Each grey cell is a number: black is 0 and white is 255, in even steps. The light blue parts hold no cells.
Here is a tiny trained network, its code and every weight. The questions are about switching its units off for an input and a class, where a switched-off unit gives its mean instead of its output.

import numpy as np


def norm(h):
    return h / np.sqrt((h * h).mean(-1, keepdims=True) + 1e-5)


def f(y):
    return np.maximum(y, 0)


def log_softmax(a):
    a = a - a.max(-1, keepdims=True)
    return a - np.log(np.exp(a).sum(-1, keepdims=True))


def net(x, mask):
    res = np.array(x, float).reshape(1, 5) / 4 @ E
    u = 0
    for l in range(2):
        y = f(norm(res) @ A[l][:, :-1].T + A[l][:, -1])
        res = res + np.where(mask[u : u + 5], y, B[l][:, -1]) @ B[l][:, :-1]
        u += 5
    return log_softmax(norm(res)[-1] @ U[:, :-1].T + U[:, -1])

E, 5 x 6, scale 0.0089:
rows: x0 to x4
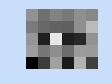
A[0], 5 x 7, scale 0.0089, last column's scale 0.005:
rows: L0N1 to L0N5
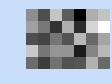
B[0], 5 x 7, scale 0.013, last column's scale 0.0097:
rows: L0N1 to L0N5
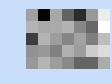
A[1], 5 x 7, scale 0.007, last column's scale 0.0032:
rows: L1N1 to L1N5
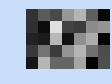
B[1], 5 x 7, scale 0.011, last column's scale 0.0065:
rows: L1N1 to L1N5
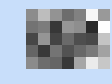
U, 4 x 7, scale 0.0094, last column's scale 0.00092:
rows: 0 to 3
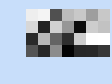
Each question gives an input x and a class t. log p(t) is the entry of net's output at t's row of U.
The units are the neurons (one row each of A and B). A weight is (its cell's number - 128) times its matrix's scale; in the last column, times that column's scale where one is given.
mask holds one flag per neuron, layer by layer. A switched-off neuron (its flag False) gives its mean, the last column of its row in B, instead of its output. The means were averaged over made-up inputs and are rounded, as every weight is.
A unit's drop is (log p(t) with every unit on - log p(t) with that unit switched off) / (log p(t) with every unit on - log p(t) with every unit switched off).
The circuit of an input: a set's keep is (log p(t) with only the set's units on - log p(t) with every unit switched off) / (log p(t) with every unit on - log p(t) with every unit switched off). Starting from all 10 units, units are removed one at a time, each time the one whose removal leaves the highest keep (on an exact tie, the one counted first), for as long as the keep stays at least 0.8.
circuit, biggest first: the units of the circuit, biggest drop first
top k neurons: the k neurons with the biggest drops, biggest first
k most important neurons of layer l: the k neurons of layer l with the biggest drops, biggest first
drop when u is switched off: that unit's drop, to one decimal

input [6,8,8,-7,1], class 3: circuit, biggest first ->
(L1N2)
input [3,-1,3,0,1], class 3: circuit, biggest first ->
(L0N2; L1N2)
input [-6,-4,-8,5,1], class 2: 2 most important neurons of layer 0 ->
(L0N2; L0N4)
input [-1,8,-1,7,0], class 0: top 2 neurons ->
(L0N1; L1N5)
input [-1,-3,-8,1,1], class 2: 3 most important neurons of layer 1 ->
(L1N5; L1N4; L1N2)
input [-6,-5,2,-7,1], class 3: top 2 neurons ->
(L0N2; L1N2)
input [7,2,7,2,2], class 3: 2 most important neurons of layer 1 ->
(L1N2; L1N3)
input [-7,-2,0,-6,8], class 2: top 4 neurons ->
(L0N1; L1N5; L0N3; L1N1)
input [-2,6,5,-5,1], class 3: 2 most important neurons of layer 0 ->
(L0N2; L0N3)
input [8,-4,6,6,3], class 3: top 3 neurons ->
(L1N2; L0N2; L1N3)
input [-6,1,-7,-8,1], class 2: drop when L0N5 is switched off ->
0.1
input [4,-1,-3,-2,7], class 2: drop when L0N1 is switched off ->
0.3
